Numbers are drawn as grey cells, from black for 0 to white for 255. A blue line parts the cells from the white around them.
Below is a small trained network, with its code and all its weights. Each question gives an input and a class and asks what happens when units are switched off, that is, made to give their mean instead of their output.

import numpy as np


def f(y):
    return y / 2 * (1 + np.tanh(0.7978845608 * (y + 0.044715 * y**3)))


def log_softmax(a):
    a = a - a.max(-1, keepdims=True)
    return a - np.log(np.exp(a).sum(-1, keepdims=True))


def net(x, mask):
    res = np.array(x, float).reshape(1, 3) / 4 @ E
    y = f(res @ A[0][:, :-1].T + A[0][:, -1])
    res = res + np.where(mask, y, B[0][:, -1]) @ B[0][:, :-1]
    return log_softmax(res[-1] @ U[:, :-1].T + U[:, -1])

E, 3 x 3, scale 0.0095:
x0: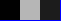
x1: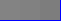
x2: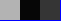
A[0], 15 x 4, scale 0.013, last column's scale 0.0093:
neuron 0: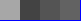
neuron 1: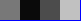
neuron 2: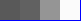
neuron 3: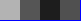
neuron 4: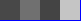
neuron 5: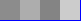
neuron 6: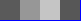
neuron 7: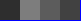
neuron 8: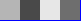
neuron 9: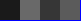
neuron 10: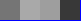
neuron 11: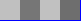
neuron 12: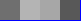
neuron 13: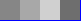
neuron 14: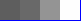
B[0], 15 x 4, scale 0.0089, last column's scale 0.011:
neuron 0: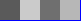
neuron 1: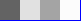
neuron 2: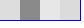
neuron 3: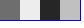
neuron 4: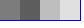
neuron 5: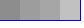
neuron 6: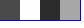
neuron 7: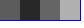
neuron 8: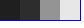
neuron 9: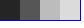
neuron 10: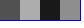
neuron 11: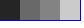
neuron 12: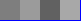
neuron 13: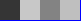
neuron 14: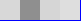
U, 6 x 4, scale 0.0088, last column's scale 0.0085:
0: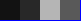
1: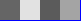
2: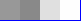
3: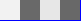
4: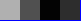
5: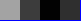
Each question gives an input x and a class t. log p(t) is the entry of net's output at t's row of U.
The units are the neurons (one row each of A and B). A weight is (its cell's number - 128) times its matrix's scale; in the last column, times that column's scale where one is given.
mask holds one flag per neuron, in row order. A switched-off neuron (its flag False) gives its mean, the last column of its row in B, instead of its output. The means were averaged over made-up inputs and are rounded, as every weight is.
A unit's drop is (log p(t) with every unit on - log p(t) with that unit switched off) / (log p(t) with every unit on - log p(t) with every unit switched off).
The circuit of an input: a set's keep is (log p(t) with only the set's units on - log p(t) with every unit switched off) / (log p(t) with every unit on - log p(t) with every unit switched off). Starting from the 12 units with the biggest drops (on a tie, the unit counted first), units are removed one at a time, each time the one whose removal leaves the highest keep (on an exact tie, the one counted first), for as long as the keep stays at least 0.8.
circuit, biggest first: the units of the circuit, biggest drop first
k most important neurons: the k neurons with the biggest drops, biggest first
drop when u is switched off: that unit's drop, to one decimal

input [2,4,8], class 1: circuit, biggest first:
(neuron 3)
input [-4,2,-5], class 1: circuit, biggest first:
(neuron 6; neuron 13)
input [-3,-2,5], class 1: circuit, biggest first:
(neuron 3; neuron 0)
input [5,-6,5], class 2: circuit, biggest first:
(neuron 8; neuron 4)
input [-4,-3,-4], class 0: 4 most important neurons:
(neuron 8; neuron 11; neuron 1; neuron 3)
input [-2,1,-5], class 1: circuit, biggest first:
(neuron 6; neuron 4)
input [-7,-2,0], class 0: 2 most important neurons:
(neuron 8; neuron 11)
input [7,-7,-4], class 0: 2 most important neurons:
(neuron 9; neuron 7)
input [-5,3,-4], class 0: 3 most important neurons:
(neuron 8; neuron 11; neuron 1)
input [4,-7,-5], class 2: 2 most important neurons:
(neuron 3; neuron 8)
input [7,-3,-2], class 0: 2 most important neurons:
(neuron 9; neuron 7)
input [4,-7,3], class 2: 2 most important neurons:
(neuron 8; neuron 11)
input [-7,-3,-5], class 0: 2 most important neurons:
(neuron 8; neuron 11)
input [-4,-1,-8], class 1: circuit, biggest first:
(neuron 6)
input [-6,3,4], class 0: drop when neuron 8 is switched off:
1.0
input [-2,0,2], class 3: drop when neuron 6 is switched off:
0.2
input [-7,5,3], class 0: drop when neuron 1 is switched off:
0.0
